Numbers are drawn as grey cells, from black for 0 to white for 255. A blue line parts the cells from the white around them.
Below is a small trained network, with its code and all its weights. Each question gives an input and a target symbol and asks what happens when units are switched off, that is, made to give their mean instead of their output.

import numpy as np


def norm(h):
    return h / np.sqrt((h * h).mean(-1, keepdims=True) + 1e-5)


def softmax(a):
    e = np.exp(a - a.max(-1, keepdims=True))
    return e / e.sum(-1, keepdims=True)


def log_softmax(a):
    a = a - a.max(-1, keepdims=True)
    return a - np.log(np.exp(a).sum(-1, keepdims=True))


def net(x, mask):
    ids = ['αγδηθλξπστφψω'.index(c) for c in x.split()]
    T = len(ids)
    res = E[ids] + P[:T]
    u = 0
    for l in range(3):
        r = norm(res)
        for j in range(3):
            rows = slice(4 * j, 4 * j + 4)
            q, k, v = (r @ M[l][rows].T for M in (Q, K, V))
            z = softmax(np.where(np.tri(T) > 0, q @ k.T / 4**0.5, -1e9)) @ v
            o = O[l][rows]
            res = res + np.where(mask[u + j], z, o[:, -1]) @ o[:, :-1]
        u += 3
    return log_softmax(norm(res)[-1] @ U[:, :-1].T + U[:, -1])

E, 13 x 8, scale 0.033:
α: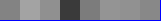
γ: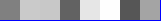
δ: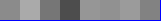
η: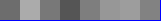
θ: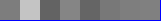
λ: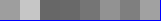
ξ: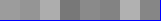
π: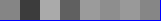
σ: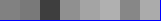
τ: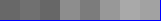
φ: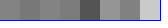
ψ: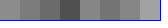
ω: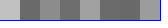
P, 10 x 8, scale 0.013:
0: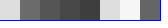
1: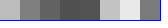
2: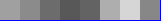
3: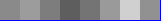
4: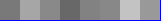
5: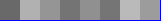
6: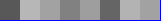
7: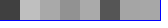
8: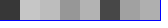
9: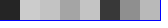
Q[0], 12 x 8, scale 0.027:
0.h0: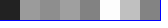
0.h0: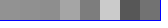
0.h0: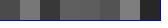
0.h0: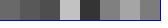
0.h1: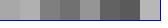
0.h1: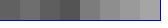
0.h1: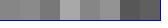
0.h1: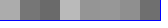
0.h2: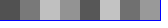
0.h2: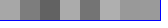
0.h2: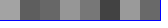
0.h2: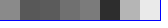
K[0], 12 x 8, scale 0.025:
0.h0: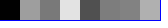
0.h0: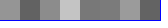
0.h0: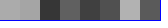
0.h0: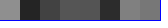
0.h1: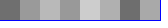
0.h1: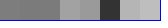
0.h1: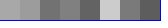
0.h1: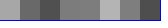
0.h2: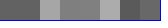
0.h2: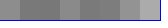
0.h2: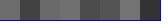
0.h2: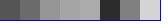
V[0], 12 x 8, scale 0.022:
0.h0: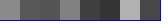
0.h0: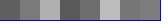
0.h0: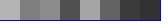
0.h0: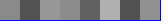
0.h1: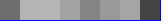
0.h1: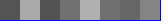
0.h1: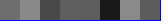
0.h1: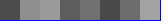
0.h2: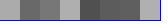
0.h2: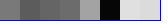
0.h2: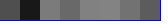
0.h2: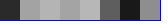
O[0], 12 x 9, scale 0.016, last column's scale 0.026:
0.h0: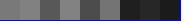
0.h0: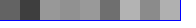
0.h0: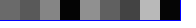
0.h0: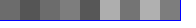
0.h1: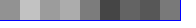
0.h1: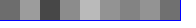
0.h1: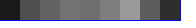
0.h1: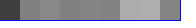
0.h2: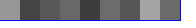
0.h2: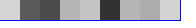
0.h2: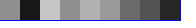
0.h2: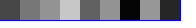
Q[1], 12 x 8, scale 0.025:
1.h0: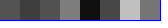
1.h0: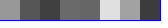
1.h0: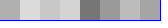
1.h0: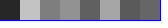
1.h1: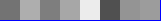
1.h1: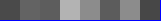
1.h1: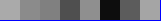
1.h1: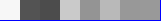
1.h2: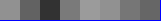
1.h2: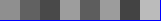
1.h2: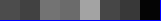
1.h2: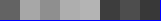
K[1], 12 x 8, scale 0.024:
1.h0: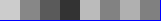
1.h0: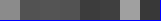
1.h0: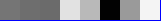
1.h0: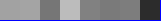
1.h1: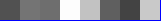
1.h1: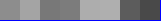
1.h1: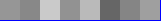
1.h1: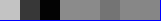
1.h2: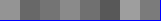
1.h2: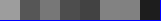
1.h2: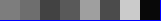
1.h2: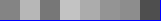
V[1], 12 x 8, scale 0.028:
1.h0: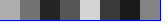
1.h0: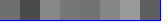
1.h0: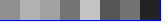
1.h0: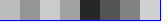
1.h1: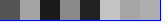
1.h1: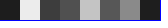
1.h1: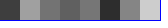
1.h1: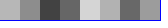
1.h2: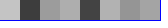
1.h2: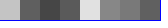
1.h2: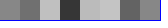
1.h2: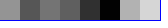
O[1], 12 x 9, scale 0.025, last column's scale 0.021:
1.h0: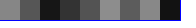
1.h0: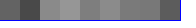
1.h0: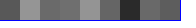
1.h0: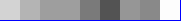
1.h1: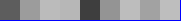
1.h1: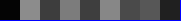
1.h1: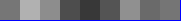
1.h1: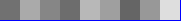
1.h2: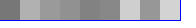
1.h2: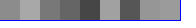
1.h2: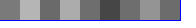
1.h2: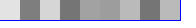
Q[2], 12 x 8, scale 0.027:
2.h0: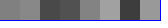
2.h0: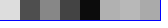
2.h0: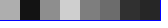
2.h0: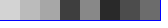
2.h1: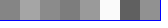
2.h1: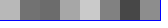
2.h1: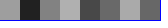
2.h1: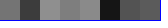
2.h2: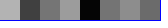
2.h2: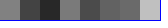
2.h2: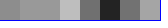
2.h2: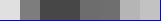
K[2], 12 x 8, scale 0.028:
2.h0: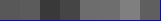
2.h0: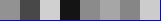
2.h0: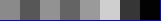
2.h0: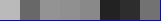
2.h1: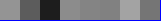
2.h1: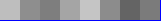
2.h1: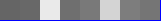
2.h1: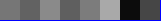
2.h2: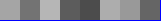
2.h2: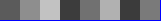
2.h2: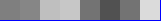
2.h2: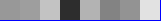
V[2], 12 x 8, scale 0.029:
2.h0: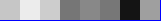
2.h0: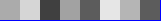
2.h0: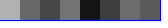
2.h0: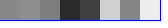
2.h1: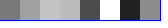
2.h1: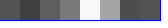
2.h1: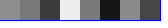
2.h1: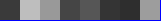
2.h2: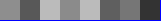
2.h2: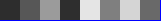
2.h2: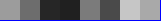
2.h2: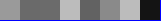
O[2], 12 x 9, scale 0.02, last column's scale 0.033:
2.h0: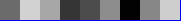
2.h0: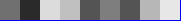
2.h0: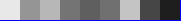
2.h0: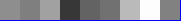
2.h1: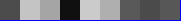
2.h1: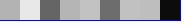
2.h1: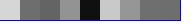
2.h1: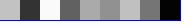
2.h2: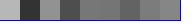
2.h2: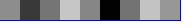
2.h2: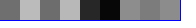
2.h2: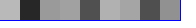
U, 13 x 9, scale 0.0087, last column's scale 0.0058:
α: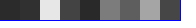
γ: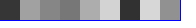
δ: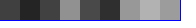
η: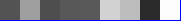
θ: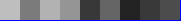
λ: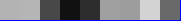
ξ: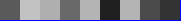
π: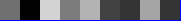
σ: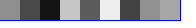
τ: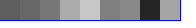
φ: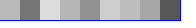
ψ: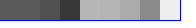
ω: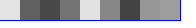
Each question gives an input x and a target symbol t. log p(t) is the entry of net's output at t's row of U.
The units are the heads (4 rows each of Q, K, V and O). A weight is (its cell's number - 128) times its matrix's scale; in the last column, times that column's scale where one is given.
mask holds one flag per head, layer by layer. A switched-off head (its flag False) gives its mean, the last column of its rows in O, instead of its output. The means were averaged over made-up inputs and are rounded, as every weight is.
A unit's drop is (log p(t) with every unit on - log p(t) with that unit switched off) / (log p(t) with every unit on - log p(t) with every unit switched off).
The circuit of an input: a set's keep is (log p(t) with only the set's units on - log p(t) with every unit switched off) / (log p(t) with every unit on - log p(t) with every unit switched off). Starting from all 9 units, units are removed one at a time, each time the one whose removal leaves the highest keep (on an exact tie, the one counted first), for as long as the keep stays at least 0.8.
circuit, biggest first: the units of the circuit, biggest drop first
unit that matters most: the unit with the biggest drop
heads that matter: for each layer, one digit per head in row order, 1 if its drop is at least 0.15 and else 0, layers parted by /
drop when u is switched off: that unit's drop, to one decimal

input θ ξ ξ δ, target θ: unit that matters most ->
0.h1
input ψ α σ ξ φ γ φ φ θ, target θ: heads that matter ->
101 / 001 / 110
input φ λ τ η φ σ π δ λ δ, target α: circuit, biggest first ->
0.h1, 0.h2, 1.h1, 2.h1
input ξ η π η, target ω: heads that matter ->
001 / 010 / 000
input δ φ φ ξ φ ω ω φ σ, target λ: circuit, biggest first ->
0.h0, 1.h0, 2.h0
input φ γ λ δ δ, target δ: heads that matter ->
101 / 001 / 010
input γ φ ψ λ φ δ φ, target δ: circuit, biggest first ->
0.h2, 1.h2
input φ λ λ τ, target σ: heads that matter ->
101 / 110 / 010
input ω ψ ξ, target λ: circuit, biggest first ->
0.h0, 1.h0
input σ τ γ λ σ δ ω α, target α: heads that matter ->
101 / 010 / 010
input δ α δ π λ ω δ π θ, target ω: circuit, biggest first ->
1.h1, 0.h2, 0.h0
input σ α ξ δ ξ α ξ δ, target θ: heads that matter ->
010 / 010 / 010
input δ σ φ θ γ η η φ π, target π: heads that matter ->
101 / 001 / 010
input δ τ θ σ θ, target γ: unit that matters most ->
1.h2
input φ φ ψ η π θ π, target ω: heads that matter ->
001 / 010 / 000
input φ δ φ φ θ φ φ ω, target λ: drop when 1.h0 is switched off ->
0.2
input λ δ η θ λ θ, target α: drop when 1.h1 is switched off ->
0.4
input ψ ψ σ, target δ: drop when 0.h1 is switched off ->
0.3
